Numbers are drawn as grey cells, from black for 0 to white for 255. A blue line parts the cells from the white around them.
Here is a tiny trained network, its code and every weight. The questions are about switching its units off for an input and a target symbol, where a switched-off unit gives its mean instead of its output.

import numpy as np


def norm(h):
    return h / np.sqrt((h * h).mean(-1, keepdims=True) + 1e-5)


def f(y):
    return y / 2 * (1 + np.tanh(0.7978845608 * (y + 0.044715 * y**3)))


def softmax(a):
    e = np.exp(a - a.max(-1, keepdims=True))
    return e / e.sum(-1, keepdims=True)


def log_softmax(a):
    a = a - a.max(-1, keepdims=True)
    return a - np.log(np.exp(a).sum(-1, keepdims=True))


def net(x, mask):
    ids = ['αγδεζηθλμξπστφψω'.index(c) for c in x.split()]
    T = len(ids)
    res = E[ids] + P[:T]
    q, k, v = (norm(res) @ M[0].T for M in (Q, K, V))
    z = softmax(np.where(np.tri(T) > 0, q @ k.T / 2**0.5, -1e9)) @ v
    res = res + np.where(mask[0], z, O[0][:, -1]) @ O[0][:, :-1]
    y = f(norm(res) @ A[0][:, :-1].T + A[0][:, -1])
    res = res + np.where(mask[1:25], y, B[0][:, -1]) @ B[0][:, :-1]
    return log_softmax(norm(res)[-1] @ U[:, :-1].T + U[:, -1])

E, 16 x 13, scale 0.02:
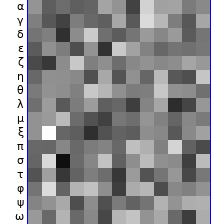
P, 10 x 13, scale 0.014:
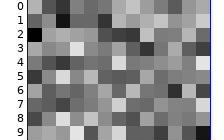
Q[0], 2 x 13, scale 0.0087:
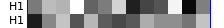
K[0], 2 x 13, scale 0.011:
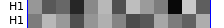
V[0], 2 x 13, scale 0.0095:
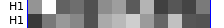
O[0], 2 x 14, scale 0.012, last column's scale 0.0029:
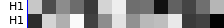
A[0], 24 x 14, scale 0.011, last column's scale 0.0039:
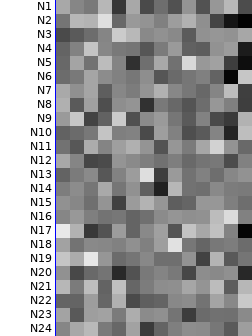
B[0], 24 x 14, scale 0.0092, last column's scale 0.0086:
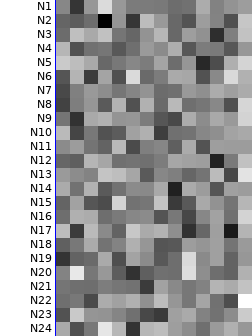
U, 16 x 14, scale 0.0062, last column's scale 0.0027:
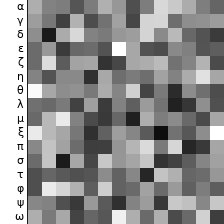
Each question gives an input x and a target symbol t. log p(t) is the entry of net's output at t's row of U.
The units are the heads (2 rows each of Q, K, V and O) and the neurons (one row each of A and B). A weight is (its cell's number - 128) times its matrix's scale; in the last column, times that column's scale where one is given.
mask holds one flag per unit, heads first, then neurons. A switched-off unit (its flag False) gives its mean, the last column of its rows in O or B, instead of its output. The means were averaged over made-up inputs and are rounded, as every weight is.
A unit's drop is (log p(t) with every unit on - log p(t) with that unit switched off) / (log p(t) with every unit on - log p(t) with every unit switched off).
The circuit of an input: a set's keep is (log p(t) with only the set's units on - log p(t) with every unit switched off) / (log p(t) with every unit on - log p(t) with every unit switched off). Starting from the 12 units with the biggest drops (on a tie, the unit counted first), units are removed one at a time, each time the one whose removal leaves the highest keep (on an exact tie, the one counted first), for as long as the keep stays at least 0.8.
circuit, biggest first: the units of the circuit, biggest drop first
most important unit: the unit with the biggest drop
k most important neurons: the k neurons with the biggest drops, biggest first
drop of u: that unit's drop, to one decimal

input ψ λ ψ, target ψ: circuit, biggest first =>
H1, N22
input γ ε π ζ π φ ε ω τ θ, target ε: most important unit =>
N2
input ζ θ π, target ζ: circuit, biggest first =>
H1, N5
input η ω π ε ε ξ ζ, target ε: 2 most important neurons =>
N2, N15
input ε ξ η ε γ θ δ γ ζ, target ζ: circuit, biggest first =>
H1, N11
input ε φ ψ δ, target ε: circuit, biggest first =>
H1, N2
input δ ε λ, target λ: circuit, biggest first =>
H1, N8
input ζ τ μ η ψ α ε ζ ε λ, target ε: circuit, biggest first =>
H1, N2
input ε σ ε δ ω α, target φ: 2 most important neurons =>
N13, N23
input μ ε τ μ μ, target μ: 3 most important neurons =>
N20, N22, N6
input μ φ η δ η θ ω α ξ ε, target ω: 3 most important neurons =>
N5, N2, N9
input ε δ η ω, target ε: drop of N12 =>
0.1
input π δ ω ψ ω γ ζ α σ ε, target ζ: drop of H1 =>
0.6
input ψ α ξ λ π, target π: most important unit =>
N20
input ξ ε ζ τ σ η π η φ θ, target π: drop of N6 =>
-0.1
